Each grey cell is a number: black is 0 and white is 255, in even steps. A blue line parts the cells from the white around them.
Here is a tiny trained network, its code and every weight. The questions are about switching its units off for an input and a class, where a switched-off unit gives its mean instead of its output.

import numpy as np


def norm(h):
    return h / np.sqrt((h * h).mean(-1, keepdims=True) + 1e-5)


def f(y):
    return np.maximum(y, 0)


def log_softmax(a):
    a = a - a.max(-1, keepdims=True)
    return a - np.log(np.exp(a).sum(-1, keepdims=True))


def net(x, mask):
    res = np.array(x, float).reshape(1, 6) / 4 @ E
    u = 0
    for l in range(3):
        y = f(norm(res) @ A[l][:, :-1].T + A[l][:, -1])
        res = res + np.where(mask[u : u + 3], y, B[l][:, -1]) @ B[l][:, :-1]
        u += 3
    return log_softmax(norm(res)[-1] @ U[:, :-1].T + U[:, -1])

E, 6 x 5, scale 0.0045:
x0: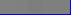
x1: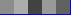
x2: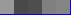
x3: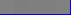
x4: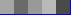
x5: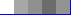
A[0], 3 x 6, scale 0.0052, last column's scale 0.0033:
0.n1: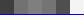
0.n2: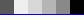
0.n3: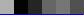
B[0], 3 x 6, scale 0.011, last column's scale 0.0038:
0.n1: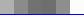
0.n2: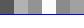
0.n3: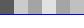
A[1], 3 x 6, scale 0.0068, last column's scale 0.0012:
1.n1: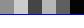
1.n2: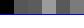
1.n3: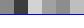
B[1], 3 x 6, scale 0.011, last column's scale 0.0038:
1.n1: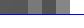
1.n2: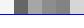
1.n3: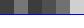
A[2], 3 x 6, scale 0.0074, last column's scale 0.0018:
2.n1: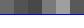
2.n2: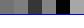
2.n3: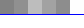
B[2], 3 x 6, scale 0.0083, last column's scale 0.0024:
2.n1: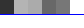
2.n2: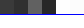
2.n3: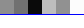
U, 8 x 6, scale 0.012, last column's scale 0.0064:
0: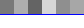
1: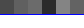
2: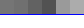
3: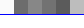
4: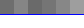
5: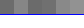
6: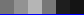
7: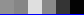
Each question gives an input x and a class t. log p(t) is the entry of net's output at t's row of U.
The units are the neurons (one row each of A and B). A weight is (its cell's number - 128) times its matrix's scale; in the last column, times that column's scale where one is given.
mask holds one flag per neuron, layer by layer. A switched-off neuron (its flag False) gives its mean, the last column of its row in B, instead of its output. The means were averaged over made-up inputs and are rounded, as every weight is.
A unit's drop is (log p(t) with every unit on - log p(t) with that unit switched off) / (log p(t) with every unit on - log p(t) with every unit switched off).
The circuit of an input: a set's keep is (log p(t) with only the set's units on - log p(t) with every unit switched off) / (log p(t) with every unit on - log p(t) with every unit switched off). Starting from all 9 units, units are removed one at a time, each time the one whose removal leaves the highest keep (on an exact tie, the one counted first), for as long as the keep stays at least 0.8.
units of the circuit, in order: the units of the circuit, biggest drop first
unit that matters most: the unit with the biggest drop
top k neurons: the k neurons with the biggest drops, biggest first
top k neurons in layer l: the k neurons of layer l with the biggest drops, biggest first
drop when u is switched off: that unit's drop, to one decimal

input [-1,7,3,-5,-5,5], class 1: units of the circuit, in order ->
1.n1, 0.n1, 2.n3
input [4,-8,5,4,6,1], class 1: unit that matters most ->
1.n3
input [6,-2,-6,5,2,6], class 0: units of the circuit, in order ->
0.n2, 2.n3
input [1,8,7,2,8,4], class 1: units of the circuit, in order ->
2.n2, 1.n2
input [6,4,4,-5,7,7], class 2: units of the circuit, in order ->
1.n2, 2.n2
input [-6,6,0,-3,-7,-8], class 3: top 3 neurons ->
1.n2, 1.n3, 2.n2
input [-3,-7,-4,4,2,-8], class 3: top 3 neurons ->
1.n2, 1.n1, 2.n2
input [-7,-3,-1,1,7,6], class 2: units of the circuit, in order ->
1.n3, 1.n2
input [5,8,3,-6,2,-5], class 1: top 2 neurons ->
1.n1, 0.n1
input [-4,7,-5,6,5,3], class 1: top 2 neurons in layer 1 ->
1.n1, 1.n2
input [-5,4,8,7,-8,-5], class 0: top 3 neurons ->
0.n3, 2.n2, 1.n3
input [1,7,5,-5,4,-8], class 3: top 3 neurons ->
1.n2, 1.n3, 0.n2
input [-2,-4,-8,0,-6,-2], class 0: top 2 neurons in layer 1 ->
1.n1, 1.n3
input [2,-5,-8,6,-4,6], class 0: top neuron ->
0.n2
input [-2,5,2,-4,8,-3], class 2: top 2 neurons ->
2.n2, 1.n3
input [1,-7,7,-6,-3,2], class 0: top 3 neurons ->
0.n3, 1.n1, 2.n2
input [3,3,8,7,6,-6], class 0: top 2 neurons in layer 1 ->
1.n2, 1.n3
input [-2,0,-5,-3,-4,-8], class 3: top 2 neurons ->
1.n2, 0.n3
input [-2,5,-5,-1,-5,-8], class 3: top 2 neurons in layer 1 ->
1.n2, 1.n3
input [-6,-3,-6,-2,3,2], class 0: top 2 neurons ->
0.n2, 2.n2
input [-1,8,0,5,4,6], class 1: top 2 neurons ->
2.n2, 1.n2
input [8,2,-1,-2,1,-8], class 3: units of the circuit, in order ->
1.n2
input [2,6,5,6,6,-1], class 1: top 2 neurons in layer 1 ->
1.n1, 1.n2
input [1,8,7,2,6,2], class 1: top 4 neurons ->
1.n1, 2.n2, 1.n2, 0.n2
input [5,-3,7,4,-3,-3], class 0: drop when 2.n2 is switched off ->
0.1
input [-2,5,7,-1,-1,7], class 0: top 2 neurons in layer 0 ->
0.n3, 0.n1
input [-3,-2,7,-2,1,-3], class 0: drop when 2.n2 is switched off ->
0.1
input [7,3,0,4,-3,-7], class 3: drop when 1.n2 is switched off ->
1.0
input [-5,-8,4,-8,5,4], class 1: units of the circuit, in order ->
1.n3
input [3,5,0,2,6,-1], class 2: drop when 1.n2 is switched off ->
-0.1
